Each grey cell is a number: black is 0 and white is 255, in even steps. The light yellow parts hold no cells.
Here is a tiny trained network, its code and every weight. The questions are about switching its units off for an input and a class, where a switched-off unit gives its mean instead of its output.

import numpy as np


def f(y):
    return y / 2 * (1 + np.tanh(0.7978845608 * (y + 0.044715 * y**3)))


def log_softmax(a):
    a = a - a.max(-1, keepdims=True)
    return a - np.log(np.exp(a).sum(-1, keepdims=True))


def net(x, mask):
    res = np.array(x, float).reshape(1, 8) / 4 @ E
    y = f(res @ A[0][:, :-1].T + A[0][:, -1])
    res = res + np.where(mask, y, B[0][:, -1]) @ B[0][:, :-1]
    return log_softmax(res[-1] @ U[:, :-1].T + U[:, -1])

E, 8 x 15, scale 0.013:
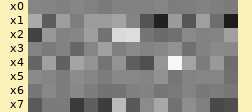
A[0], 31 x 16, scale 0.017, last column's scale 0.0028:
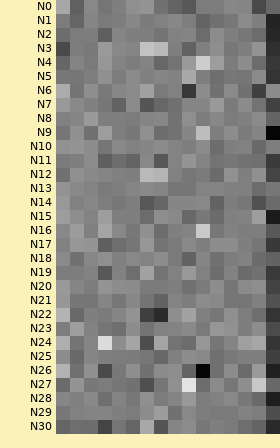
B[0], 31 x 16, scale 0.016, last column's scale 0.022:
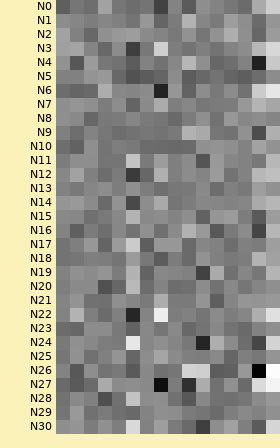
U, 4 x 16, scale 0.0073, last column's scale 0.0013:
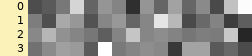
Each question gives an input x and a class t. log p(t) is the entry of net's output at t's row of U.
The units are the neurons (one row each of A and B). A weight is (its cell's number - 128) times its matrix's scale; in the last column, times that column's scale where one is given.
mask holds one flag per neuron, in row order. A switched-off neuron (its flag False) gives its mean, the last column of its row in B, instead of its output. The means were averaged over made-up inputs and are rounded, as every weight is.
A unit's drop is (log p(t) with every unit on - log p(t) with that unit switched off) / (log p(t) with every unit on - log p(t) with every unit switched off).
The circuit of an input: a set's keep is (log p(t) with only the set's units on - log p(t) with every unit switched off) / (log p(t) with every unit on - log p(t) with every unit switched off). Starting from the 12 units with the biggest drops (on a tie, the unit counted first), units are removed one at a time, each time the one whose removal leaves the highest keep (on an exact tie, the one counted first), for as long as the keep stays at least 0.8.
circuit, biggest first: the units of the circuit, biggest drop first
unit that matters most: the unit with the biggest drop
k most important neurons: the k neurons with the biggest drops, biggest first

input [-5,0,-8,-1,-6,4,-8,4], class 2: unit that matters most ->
N22
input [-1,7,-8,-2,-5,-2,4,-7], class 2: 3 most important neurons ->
[N22; N27; N14]
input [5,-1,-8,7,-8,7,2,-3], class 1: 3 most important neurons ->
[N26; N3; N12]
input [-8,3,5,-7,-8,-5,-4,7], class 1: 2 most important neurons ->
[N26; N24]
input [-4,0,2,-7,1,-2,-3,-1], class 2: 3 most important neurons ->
[N26; N27; N6]
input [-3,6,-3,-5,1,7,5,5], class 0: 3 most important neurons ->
[N6; N0; N24]
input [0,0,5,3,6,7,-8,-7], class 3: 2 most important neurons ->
[N24; N26]
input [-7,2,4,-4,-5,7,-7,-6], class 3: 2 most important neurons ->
[N24; N4]
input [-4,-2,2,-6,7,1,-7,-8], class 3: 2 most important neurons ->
[N24; N26]
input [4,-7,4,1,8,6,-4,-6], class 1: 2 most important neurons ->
[N4; N16]
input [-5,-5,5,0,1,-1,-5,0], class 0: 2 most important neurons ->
[N27; N22]
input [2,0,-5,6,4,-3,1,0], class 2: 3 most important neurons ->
[N26; N22; N7]
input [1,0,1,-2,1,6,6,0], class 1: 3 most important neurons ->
[N27; N22; N6]
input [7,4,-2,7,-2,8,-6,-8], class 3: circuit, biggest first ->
[N24]
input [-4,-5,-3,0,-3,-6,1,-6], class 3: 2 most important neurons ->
[N24; N6]
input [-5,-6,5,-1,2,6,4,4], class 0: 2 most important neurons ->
[N27; N22]
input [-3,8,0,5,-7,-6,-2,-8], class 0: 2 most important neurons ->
[N6; N0]
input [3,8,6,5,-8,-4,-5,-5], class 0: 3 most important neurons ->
[N6; N0; N18]
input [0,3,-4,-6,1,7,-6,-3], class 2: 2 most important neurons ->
[N27; N22]
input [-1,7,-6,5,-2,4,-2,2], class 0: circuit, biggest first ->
[N6]
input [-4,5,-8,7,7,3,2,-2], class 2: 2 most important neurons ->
[N22; N26]
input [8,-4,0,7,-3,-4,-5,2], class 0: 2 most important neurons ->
[N27; N4]
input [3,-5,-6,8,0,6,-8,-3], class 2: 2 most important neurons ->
[N22; N6]
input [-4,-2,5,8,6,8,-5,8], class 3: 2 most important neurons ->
[N26; N30]
